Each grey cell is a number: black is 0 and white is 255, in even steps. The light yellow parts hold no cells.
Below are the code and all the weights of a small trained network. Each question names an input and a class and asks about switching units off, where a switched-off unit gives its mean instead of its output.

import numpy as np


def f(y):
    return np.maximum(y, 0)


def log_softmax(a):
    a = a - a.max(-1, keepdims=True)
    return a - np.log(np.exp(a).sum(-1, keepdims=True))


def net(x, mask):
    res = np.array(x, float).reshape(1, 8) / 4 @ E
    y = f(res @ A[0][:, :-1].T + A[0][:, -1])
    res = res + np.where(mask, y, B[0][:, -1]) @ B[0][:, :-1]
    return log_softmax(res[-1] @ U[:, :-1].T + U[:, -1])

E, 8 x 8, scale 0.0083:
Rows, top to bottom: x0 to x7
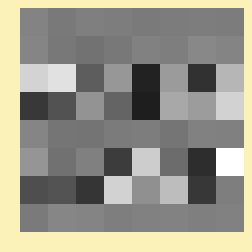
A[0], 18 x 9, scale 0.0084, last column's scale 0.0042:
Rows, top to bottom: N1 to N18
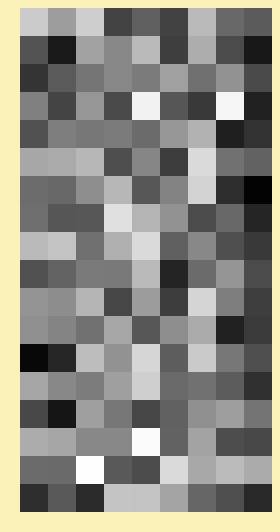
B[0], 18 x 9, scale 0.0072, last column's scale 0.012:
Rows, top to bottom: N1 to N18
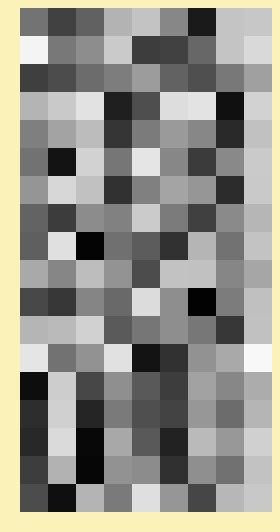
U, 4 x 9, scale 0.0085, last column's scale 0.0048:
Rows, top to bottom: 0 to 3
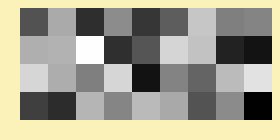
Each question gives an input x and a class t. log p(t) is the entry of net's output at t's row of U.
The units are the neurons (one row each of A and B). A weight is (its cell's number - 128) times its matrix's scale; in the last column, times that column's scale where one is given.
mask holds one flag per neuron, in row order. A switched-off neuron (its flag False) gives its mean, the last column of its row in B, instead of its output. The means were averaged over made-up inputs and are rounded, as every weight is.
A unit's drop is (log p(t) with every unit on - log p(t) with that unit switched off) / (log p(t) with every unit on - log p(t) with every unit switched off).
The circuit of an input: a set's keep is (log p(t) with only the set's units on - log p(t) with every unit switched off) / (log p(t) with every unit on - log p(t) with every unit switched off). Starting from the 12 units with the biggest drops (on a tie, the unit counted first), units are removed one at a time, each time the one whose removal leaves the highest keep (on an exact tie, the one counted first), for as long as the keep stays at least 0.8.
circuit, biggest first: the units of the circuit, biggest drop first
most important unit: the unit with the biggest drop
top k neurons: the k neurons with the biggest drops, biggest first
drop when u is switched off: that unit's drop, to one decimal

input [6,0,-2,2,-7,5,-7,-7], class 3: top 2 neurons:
N1, N11
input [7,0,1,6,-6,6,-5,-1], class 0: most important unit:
N17
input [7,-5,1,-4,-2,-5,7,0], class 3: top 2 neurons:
N18, N4
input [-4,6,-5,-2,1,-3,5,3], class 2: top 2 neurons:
N13, N2
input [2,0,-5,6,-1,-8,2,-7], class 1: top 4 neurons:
N7, N5, N12, N16
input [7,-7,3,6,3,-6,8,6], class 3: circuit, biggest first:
N18, N13
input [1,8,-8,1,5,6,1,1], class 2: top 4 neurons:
N13, N2, N7, N5
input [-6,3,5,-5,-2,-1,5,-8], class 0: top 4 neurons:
N13, N2, N9, N6
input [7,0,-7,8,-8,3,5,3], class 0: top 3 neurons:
N15, N17, N3
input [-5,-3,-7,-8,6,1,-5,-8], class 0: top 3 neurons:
N16, N9, N14
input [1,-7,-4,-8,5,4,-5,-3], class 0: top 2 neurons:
N16, N9
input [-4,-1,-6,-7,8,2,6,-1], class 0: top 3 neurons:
N16, N14, N9
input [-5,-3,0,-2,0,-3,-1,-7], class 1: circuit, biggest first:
N13, N17
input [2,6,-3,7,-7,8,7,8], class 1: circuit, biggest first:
N4
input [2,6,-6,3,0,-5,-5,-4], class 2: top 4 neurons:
N13, N2, N4, N1
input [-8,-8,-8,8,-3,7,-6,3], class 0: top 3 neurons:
N17, N15, N4
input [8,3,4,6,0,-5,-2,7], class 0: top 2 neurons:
N17, N4
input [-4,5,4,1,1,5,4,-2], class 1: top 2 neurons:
N4, N13
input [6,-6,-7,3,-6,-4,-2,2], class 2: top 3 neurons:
N13, N2, N4
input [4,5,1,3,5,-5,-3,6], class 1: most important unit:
N16
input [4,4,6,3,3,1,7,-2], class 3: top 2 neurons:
N13, N2
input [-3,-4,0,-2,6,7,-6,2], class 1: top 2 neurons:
N4, N18
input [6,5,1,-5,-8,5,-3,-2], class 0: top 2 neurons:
N16, N7
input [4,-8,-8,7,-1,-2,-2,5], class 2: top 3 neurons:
N13, N2, N16
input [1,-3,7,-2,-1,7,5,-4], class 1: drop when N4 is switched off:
0.5
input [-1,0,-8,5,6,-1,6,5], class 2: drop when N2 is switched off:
0.3
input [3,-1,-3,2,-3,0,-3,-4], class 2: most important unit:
N18
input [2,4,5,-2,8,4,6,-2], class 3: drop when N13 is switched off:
0.6
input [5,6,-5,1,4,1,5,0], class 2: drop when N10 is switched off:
0.1
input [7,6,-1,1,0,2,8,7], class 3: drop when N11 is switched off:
0.0
